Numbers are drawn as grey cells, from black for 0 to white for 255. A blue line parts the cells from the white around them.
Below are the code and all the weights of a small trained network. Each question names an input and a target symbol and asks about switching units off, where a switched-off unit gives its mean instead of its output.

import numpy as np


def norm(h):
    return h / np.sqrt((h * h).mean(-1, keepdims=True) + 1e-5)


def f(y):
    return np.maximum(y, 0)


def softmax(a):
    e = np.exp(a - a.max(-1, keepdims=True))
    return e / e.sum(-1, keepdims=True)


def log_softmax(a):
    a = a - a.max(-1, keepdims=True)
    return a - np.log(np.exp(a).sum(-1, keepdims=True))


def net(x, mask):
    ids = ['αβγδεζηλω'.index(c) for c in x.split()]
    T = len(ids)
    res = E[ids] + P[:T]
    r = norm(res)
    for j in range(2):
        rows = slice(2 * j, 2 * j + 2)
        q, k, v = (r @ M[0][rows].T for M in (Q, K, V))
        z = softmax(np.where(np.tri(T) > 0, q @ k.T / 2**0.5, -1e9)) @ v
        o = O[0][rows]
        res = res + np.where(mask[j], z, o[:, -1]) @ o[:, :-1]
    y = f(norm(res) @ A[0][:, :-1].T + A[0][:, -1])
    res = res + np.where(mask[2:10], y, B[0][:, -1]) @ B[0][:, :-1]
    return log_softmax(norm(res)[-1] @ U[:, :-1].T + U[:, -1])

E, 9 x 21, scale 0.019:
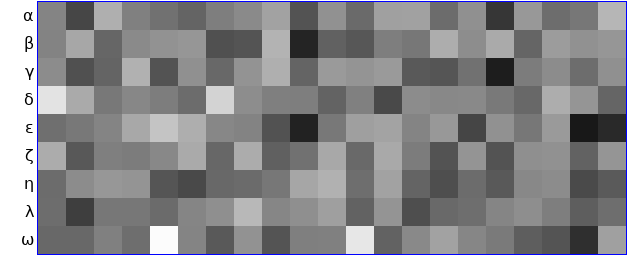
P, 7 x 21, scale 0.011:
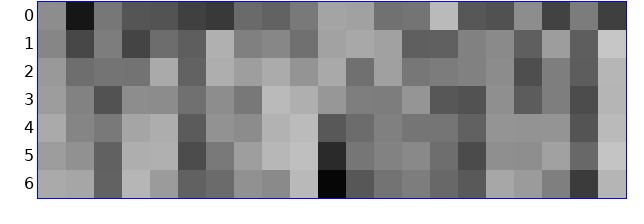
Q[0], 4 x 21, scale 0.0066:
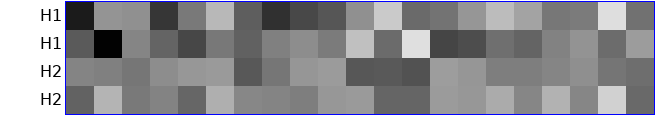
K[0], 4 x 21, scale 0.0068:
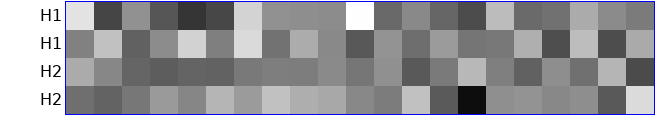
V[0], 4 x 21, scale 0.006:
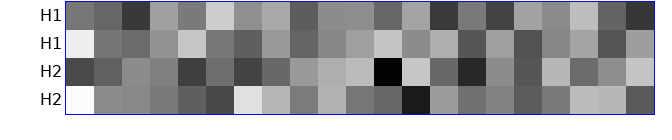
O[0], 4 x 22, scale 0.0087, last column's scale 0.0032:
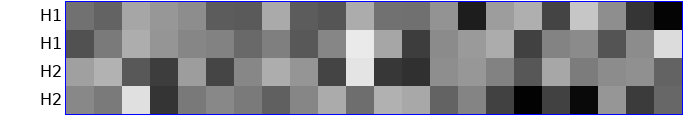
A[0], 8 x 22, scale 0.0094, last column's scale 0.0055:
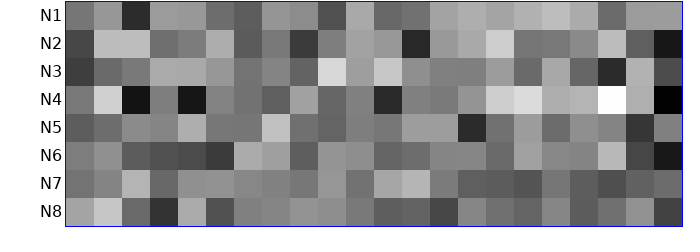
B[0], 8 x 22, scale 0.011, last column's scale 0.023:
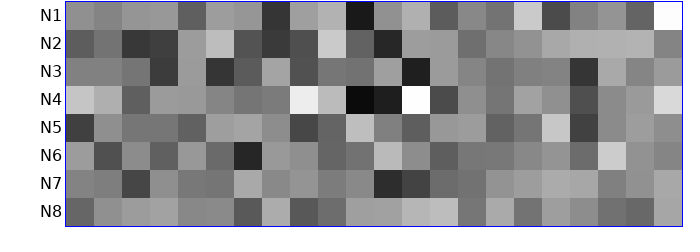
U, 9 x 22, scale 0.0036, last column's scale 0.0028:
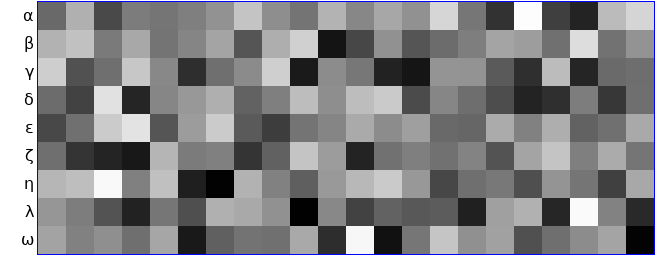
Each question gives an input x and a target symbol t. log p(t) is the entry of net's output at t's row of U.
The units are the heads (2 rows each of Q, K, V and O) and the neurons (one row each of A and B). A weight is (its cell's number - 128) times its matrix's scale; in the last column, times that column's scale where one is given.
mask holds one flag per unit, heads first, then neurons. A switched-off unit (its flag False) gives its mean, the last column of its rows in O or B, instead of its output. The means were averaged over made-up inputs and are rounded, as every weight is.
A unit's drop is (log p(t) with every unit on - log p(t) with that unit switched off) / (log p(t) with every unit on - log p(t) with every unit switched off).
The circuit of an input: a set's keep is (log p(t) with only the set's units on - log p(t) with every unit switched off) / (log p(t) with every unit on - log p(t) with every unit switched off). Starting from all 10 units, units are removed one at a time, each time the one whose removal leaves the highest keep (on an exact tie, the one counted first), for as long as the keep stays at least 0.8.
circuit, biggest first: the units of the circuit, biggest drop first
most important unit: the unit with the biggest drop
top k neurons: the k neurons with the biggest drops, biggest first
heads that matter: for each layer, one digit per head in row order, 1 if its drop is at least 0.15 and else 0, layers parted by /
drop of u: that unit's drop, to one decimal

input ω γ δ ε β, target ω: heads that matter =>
11
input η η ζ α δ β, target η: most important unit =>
H2
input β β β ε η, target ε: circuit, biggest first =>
[H1; N4; N5]
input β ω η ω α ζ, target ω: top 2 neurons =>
[N3; N4]
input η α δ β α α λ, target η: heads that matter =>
01
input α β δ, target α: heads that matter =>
10
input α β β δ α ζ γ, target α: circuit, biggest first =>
[N1; N4]
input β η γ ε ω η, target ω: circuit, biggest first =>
[N3; N4]
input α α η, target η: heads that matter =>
01
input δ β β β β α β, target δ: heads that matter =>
01
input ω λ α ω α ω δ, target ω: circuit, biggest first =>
[H1; N4; N3; H2]
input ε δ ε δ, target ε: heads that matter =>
11
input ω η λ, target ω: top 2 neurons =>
[N3; N4]
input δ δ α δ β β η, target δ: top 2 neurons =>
[N4; N1]
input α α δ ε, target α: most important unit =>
N5
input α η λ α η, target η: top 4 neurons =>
[N4; N8; N7; N6]
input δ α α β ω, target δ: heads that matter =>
01
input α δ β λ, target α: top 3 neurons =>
[N1; N4; N8]
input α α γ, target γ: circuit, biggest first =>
[H1; N4; H2]
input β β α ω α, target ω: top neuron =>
[N3]
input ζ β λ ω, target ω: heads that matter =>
01
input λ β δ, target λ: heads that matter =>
10
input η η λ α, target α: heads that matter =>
11
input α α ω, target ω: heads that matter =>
00
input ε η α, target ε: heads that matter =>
11
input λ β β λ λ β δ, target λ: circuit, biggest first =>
[H1; N1; N5; N4]
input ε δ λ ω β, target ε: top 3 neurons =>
[N4; N5; N1]
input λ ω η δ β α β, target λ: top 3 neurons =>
[N1; N5; N4]
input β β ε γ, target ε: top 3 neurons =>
[N4; N5; N7]
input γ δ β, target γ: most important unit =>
H2
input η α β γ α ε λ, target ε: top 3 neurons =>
[N4; N5; N3]
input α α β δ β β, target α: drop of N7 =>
0.0
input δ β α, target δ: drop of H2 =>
1.2
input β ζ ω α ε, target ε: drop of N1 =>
-0.1
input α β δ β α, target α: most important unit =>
N1
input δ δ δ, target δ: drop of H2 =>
0.8
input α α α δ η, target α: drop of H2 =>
0.4
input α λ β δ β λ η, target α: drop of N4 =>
0.2
